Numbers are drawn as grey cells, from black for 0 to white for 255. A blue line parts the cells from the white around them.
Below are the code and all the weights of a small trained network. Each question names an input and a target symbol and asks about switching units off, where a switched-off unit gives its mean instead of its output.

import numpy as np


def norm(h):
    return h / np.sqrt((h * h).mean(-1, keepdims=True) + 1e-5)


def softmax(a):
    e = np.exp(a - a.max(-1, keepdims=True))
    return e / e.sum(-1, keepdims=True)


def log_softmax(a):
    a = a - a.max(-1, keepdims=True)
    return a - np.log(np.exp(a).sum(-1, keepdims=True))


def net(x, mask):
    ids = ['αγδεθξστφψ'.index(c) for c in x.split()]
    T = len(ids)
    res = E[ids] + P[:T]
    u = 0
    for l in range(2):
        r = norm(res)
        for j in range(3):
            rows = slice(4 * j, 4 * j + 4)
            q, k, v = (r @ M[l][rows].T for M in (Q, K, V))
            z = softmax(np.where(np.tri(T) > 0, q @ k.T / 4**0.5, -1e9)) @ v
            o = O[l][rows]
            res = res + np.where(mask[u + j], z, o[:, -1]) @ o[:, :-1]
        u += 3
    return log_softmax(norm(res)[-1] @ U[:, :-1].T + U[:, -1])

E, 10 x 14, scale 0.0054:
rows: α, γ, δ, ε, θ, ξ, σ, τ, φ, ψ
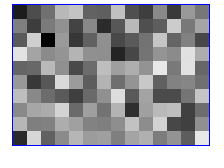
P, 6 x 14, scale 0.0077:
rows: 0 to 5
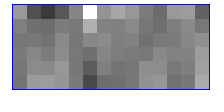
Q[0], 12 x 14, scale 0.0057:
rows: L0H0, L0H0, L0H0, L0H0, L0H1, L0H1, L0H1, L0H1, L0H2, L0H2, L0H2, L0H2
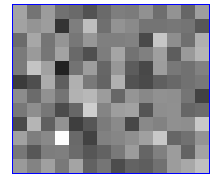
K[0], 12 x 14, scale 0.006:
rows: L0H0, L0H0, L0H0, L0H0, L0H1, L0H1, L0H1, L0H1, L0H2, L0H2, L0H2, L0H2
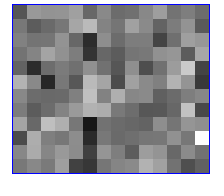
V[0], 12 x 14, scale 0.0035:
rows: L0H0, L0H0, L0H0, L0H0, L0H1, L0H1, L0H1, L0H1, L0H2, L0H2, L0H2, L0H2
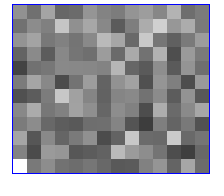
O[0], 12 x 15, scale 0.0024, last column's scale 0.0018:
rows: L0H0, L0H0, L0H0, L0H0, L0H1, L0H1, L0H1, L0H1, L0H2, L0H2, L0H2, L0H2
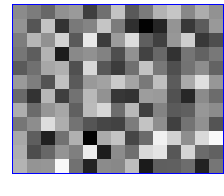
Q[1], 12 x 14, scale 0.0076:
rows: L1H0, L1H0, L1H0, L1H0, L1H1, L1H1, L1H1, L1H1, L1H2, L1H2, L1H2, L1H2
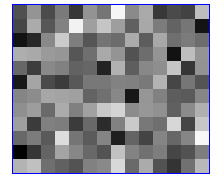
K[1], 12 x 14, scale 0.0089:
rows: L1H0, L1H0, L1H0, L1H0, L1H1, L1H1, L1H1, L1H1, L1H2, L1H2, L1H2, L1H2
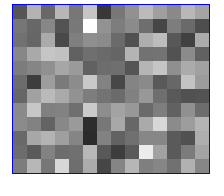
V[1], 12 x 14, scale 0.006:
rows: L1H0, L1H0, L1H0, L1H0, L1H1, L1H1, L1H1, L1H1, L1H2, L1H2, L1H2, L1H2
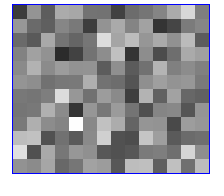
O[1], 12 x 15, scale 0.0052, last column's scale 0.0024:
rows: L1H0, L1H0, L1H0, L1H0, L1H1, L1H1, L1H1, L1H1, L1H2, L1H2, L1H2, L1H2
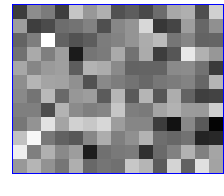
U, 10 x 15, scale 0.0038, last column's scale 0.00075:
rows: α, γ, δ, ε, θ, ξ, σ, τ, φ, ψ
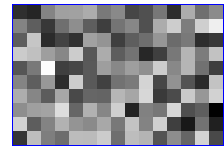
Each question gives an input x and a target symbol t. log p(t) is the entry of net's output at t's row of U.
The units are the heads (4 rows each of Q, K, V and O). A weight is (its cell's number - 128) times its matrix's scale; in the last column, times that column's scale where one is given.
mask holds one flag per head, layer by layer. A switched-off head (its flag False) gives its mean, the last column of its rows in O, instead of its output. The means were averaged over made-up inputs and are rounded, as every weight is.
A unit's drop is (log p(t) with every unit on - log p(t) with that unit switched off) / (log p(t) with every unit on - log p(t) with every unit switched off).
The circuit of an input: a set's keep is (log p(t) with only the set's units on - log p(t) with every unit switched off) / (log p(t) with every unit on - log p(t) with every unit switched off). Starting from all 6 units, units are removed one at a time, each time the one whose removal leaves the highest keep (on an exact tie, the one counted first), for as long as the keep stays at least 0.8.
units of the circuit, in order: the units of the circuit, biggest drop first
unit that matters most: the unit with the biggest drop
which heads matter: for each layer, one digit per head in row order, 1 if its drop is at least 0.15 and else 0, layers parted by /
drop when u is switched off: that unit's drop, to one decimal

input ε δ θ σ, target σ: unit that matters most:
L0H0
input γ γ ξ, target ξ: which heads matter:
010 / 010
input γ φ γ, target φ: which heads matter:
001 / 101
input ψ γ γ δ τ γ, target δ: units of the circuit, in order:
[L1H2 L0H2]
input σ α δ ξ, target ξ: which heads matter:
110 / 010
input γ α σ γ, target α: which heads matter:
001 / 001
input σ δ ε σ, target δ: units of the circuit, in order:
[L1H2 L0H0]
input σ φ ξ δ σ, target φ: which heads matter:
100 / 100
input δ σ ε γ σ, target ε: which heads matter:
000 / 101
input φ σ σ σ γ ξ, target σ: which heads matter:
000 / 100
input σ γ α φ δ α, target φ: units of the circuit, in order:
[L1H0 L0H1 L1H2]
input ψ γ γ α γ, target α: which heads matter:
000 / 001
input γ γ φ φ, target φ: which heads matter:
000 / 101
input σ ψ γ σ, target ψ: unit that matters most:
L1H2
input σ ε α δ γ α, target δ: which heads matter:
010 / 001
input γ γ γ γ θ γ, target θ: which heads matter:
000 / 101
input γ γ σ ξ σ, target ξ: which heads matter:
000 / 100
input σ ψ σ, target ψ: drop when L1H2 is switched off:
0.7
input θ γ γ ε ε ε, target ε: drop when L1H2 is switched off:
0.2
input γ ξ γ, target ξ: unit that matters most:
L1H1
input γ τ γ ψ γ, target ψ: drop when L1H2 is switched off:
0.9
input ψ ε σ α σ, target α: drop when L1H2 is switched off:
0.5
